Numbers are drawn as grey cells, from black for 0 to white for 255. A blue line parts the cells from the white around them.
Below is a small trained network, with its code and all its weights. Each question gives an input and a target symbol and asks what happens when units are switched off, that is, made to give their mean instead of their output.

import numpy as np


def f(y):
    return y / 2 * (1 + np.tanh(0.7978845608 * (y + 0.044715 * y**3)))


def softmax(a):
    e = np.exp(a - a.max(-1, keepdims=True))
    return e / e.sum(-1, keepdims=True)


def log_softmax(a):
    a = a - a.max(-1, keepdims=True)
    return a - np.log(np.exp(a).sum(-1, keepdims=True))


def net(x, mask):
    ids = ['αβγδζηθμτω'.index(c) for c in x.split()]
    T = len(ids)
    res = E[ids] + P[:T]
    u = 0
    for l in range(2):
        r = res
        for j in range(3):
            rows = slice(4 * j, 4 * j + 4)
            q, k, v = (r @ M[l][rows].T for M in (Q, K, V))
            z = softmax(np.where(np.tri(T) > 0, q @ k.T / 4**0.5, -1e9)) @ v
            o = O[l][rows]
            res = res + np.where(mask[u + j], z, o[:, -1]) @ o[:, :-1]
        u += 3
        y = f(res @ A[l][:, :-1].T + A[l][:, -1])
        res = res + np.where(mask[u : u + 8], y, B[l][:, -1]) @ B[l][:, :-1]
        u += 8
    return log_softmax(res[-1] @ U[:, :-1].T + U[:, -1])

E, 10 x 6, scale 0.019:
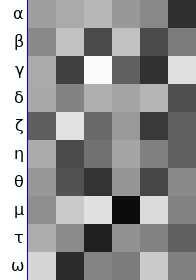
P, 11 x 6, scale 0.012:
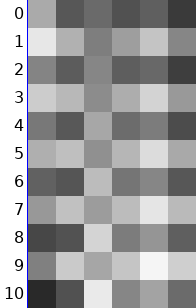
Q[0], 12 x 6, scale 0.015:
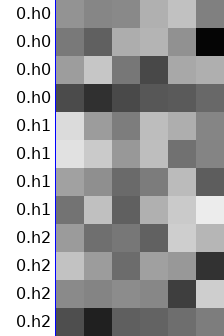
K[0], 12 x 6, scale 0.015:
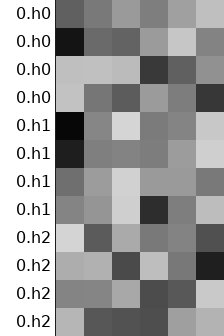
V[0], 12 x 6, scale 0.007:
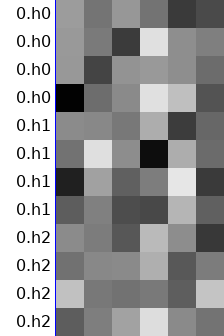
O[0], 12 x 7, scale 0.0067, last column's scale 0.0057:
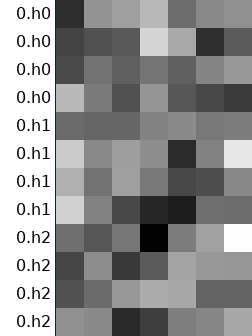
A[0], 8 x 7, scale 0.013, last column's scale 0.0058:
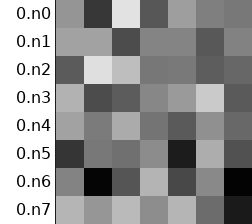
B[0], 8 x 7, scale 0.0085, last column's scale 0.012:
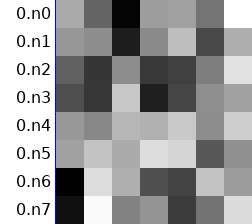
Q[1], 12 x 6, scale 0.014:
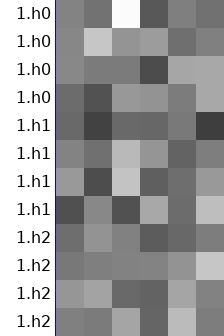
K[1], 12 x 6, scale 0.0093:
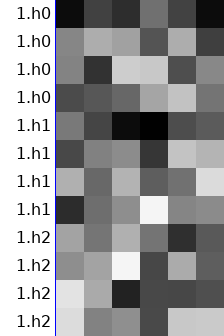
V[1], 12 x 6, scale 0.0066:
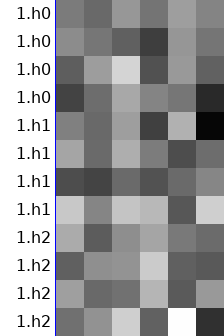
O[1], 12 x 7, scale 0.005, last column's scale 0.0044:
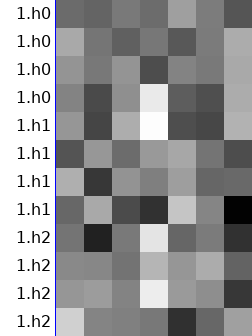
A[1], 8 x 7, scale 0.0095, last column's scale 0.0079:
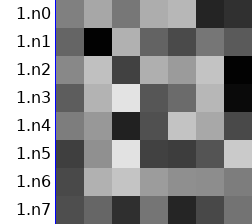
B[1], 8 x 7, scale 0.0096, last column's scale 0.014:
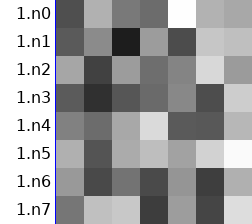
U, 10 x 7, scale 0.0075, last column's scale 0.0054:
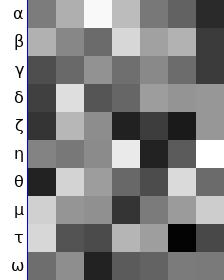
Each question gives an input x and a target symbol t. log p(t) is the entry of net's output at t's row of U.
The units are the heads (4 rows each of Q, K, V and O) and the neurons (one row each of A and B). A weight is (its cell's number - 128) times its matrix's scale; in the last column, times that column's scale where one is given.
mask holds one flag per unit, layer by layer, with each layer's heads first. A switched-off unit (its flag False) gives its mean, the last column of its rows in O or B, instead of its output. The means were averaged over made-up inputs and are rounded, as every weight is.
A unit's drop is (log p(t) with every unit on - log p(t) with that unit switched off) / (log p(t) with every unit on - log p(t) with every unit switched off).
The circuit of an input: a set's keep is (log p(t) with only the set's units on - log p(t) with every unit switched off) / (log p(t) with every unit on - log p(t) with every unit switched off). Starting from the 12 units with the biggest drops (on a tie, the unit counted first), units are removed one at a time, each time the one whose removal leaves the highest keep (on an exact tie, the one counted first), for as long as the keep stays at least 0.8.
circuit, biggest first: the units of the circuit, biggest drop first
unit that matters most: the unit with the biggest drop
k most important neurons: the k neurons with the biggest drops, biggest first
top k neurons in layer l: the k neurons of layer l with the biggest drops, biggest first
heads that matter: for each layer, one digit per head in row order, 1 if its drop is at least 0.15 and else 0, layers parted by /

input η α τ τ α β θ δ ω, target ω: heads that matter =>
100 / 010
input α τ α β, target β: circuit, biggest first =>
0.n2; 0.h0; 1.n2
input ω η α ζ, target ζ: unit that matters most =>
0.n1
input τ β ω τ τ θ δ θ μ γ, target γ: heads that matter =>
011 / 000
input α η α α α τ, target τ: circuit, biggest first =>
0.n7; 0.n1
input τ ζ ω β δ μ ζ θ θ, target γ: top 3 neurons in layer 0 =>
0.n6; 0.n0; 0.n1
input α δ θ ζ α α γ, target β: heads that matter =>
000 / 000
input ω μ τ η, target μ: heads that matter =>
110 / 010
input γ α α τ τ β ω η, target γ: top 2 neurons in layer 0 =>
0.n2; 0.n0
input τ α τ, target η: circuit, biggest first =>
1.h1; 0.h0
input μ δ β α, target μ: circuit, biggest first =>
0.h0; 0.h1
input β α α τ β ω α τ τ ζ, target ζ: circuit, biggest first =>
0.h0; 1.n5; 0.n4; 1.n7
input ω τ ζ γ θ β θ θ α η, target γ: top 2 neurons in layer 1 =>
1.n3; 1.n4
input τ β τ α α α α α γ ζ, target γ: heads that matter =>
010 / 000
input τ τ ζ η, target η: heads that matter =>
000 / 010
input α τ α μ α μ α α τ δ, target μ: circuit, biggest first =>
0.h1; 0.h0
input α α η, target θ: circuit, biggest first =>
0.n6; 0.h0
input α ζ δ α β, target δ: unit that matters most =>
1.n0
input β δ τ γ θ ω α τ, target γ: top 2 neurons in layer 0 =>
0.n3; 0.n0
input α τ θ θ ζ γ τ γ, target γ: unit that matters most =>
0.h1
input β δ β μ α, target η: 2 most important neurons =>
0.n4; 0.n7
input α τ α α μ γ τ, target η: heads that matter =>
011 / 010
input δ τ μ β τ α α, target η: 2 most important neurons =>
1.n1; 0.n1
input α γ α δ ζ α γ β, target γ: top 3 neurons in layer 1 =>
1.n3; 1.n6; 1.n4
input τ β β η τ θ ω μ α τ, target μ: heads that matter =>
100 / 000
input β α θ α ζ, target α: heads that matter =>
000 / 000
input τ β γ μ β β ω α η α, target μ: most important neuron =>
1.n5
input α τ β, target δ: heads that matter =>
100 / 000
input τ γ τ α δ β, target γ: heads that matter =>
110 / 000
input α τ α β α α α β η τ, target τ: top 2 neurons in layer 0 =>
0.n7; 0.n1
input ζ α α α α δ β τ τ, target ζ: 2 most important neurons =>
1.n5; 1.n7
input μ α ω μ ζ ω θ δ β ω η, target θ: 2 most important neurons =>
0.n6; 0.n4
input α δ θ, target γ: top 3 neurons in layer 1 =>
1.n5; 1.n6; 1.n3
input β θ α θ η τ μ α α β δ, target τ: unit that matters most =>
0.n0
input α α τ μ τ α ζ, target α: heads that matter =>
000 / 010
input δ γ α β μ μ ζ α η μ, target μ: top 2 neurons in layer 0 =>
0.n4; 0.n1
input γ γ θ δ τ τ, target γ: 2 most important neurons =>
1.n3; 0.n0
